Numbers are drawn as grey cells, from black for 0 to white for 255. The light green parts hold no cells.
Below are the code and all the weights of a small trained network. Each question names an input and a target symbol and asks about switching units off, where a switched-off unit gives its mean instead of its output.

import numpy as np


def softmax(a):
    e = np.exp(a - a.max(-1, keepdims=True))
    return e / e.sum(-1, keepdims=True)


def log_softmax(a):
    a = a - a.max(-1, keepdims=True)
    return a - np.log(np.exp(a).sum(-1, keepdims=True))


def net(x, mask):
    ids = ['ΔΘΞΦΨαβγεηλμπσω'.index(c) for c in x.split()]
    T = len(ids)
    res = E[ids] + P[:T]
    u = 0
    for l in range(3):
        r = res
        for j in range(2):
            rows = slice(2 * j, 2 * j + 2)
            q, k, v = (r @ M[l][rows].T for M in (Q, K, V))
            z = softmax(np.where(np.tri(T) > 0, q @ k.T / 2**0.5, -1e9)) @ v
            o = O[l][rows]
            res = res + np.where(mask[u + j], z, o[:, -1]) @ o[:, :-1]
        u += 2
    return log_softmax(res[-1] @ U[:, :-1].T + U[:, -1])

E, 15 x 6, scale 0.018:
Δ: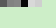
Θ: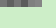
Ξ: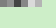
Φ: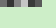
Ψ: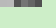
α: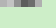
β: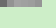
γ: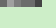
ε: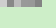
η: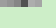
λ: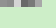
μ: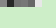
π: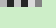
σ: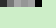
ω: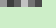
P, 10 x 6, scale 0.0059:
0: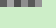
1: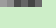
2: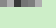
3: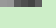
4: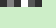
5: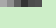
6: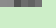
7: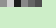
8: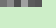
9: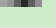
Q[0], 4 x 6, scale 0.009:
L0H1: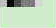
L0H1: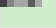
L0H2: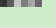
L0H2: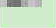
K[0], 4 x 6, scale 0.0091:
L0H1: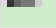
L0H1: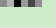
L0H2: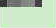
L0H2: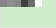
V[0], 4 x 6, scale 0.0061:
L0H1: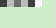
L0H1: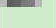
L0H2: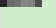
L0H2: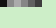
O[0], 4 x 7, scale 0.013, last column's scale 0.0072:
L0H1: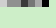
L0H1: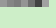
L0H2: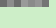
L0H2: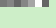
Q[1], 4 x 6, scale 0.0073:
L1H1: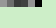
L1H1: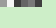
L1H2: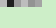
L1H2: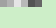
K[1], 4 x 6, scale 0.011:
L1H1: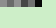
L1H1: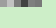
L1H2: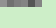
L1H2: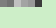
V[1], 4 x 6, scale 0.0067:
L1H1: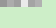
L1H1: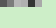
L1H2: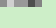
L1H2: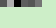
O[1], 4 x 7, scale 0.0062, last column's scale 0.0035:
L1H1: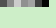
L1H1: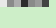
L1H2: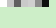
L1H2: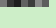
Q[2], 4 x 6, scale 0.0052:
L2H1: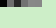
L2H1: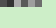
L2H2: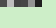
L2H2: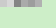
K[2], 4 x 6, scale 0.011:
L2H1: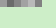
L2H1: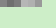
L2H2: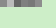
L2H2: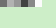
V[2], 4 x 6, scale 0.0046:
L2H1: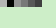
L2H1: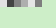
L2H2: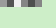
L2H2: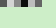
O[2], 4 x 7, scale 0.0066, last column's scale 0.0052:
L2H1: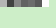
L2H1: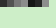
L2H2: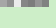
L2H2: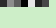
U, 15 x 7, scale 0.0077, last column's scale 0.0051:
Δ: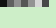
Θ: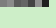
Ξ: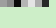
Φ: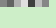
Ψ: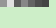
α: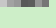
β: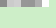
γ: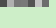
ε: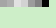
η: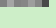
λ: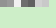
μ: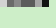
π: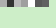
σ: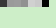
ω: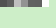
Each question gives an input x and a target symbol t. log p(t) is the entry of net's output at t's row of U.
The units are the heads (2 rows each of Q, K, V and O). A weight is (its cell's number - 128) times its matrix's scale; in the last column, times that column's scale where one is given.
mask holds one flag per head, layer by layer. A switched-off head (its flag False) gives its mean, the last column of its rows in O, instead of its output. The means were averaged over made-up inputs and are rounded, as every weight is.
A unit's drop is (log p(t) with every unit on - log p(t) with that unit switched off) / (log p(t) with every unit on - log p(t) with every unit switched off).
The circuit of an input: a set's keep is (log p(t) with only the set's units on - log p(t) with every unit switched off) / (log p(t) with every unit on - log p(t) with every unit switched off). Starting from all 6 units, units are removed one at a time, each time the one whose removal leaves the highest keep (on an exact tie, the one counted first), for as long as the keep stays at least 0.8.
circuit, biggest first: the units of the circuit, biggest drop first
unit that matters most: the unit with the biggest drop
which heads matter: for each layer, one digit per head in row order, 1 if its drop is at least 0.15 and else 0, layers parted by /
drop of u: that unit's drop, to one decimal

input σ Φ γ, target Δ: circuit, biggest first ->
(L0H2, L0H1)
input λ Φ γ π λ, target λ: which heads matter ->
10 / 10 / 00
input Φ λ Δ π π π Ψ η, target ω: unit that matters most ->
L0H1
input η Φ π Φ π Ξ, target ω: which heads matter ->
11 / 00 / 10
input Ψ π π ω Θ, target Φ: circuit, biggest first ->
(L2H2, L0H1)
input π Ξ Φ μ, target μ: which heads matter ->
10 / 00 / 00
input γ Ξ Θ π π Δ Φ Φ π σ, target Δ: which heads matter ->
11 / 00 / 00
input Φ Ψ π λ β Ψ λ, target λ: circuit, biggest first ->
(L0H1, L1H1, L0H2)
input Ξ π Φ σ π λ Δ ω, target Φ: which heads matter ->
01 / 10 / 01
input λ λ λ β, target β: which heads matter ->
10 / 01 / 00
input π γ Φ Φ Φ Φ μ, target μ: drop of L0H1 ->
0.6
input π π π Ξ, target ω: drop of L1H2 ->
0.1
